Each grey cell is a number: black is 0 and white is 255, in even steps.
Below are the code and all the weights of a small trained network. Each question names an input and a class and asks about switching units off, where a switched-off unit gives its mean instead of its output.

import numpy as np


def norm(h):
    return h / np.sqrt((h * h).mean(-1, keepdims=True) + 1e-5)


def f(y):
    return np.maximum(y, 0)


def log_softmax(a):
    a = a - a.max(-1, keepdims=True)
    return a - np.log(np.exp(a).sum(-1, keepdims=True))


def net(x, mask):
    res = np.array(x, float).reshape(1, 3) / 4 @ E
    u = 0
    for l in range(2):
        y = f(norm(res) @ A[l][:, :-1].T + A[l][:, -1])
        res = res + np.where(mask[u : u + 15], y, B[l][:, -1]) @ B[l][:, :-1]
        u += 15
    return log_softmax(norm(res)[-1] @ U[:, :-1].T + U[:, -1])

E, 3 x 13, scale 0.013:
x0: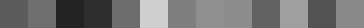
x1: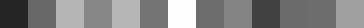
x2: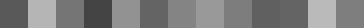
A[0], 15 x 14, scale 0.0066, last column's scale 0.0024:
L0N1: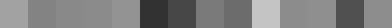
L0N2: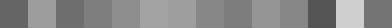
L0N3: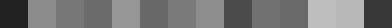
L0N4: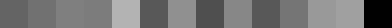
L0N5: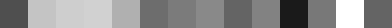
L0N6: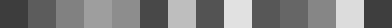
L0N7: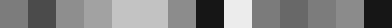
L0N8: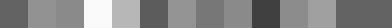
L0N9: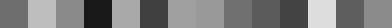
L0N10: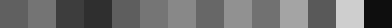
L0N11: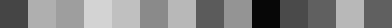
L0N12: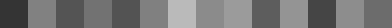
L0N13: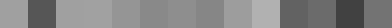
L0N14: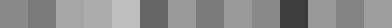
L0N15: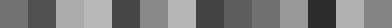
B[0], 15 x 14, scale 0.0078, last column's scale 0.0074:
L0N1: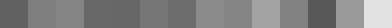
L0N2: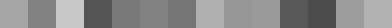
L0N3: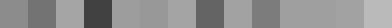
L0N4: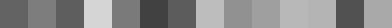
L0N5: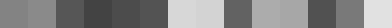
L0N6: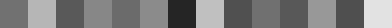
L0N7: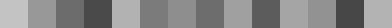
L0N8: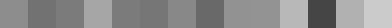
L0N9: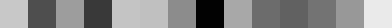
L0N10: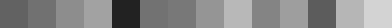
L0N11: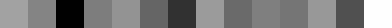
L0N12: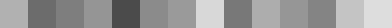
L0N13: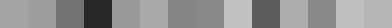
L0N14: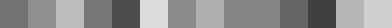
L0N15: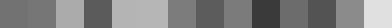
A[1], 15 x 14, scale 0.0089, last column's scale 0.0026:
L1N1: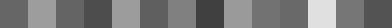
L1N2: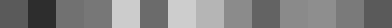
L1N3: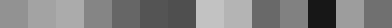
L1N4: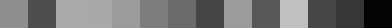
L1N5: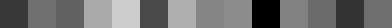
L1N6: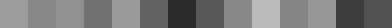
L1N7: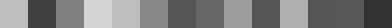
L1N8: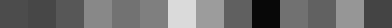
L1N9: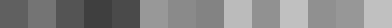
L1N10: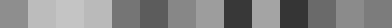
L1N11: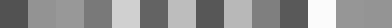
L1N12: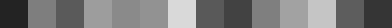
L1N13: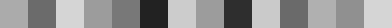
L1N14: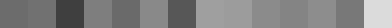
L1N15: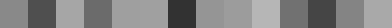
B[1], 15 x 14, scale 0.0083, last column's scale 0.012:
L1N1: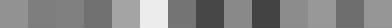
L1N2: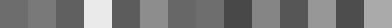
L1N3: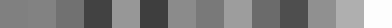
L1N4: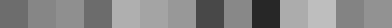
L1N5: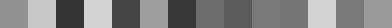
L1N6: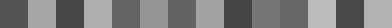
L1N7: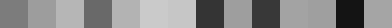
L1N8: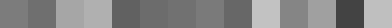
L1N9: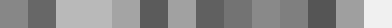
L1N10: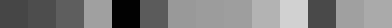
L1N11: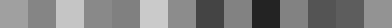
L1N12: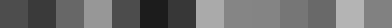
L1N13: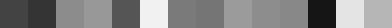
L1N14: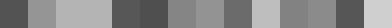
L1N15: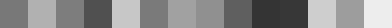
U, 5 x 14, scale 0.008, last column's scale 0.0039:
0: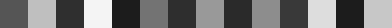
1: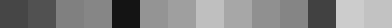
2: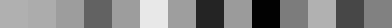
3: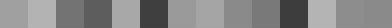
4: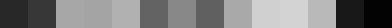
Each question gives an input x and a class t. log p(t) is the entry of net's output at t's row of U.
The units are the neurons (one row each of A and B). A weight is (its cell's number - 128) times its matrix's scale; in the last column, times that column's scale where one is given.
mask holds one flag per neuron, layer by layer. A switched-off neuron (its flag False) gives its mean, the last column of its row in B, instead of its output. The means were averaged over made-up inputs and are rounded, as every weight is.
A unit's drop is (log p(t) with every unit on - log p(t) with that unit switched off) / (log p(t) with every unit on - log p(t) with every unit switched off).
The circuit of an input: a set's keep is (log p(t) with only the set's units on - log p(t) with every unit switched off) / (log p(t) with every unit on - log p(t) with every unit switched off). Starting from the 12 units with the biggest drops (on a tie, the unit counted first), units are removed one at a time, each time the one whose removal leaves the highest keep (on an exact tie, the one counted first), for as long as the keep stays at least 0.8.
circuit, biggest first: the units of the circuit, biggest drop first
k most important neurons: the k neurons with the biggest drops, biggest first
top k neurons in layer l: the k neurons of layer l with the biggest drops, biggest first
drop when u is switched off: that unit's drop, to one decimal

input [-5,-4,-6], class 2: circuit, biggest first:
[L1N7]
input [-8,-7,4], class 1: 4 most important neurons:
[L1N13, L0N11, L1N10, L0N6]
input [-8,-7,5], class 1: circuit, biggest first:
[L1N13, L0N11]
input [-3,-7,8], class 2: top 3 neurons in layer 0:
[L0N9, L0N11, L0N6]
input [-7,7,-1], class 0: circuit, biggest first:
[L0N11, L1N5]
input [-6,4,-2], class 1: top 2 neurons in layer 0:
[L0N5, L0N14]
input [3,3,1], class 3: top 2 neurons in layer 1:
[L1N13, L1N10]
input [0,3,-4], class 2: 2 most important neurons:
[L0N15, L0N7]
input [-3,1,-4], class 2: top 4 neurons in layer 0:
[L0N15, L0N12, L0N7, L0N8]
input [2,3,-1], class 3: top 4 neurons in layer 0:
[L0N2, L0N12, L0N10, L0N15]
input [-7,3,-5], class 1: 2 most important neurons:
[L0N5, L0N9]
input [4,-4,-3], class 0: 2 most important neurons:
[L0N9, L0N15]
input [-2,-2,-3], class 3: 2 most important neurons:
[L0N1, L0N9]
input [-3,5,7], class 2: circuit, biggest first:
[L1N11]
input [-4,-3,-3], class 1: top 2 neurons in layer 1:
[L1N10, L1N13]
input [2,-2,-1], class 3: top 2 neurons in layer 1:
[L1N13, L1N10]
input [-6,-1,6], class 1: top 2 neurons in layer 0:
[L0N5, L0N14]
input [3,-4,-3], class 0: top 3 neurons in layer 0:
[L0N9, L0N15, L0N14]
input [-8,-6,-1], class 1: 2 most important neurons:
[L1N13, L0N11]
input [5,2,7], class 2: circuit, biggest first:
[L0N9]
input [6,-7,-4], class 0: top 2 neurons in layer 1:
[L1N13, L1N14]
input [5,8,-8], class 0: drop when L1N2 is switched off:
0.2
